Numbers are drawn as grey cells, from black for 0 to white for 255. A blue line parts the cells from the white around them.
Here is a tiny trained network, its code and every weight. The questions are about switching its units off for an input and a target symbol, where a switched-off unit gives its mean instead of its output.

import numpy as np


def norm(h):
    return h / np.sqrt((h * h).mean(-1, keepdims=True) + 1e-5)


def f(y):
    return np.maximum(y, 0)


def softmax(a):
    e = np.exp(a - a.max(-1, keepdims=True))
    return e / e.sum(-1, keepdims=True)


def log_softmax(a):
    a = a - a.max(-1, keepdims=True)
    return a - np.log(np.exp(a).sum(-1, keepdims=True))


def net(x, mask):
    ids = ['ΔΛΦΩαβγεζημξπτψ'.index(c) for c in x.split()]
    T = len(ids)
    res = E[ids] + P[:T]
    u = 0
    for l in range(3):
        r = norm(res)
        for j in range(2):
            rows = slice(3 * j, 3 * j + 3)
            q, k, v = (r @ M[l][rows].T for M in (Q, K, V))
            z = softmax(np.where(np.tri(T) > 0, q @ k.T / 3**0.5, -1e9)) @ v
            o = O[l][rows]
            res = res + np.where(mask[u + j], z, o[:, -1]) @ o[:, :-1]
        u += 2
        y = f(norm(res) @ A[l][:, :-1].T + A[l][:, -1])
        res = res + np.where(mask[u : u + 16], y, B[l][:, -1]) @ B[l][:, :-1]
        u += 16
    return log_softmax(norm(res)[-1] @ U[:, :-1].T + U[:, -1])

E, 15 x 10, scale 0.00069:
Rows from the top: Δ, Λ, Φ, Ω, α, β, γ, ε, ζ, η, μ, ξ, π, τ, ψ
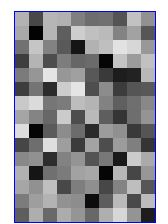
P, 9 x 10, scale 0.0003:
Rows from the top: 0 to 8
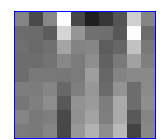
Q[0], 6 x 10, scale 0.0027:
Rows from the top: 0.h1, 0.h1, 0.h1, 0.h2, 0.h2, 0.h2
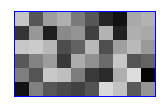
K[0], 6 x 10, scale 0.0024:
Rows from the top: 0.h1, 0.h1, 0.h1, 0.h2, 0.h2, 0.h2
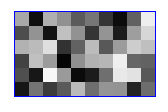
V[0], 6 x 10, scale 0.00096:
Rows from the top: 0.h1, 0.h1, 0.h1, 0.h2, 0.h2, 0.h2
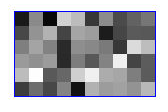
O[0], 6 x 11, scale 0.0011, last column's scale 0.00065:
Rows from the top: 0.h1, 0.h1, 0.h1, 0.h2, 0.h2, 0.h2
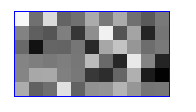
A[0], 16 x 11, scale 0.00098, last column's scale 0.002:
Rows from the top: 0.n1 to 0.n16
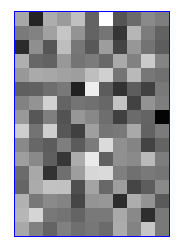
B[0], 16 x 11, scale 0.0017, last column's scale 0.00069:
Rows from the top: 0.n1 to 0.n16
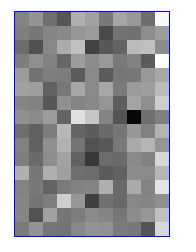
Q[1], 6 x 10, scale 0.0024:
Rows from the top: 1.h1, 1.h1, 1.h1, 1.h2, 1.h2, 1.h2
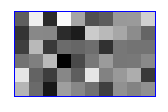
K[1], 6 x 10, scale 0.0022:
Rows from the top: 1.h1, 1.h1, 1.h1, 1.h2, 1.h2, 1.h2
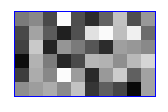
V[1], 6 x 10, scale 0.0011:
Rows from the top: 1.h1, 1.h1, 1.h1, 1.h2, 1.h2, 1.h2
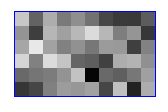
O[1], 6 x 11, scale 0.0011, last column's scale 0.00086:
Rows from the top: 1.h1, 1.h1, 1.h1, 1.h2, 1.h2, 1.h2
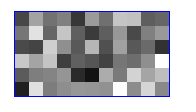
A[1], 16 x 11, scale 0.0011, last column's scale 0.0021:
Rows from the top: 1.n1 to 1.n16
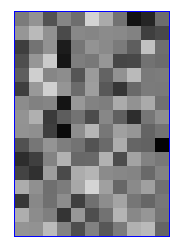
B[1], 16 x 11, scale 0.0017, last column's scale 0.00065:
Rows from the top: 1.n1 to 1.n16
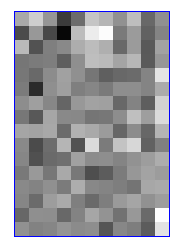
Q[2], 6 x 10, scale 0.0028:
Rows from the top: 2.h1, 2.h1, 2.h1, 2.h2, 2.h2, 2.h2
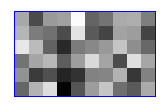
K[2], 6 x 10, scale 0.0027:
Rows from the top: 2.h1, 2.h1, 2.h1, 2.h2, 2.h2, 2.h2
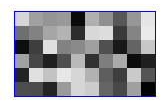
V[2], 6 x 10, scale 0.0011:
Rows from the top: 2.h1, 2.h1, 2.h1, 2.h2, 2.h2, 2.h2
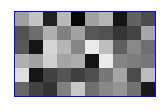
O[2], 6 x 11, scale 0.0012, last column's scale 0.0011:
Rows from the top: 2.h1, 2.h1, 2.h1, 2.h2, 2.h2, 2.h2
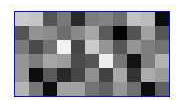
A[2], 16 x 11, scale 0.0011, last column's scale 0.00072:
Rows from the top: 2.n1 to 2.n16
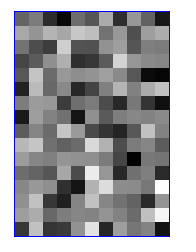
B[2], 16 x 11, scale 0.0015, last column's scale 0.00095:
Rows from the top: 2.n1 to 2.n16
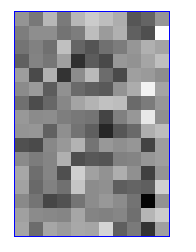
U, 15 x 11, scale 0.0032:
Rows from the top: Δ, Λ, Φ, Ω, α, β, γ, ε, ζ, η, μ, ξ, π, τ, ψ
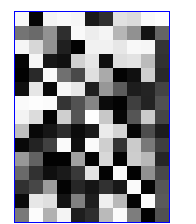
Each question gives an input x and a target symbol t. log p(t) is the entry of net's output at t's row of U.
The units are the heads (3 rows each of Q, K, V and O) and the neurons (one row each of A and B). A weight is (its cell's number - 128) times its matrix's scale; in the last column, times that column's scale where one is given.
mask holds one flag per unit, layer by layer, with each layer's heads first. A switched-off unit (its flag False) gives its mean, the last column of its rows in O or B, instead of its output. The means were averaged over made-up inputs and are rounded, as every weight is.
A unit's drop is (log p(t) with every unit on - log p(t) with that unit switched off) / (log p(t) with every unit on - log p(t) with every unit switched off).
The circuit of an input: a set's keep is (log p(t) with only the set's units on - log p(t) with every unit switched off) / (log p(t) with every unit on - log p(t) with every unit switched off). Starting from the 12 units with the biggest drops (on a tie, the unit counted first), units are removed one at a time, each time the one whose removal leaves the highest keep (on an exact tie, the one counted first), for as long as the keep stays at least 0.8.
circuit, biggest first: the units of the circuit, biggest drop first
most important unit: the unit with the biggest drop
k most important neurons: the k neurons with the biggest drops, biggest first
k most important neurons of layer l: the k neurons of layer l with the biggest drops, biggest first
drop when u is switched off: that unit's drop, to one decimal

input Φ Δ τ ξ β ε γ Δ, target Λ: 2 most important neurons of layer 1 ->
1.n7, 1.n15
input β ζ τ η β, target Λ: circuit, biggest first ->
0.h1, 1.n1, 1.h1
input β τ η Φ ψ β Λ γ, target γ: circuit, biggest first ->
0.n11, 0.h2
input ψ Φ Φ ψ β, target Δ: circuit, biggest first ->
0.n3, 2.h1
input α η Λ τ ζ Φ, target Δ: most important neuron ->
0.n11
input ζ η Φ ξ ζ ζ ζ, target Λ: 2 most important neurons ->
0.n1, 1.n1
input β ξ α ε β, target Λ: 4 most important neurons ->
1.n1, 0.n1, 2.n5, 0.n11
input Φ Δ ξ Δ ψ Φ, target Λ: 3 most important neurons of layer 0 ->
0.n16, 0.n10, 0.n14
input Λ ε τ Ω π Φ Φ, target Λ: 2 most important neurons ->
2.n13, 1.n7
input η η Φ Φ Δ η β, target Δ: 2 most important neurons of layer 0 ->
0.n3, 0.n12
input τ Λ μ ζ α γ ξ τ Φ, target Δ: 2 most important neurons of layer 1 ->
1.n5, 1.n14
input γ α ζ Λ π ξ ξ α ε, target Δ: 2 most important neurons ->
2.n12, 0.n12
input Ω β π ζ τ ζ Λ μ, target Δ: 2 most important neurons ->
0.n11, 0.n14
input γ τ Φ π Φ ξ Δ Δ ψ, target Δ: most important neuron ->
0.n10
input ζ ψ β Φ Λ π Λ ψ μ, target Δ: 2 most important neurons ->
1.n8, 2.n1
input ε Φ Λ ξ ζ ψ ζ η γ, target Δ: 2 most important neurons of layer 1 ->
1.n8, 1.n6
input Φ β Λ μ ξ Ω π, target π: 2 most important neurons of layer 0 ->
0.n9, 0.n1
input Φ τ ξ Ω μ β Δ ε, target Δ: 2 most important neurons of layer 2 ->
2.n11, 2.n10
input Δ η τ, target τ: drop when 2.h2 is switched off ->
0.2
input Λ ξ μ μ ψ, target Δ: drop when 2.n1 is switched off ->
0.0
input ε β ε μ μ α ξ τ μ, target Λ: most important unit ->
0.h1
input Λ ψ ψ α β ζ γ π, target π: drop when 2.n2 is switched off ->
0.1
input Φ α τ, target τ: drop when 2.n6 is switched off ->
-0.1
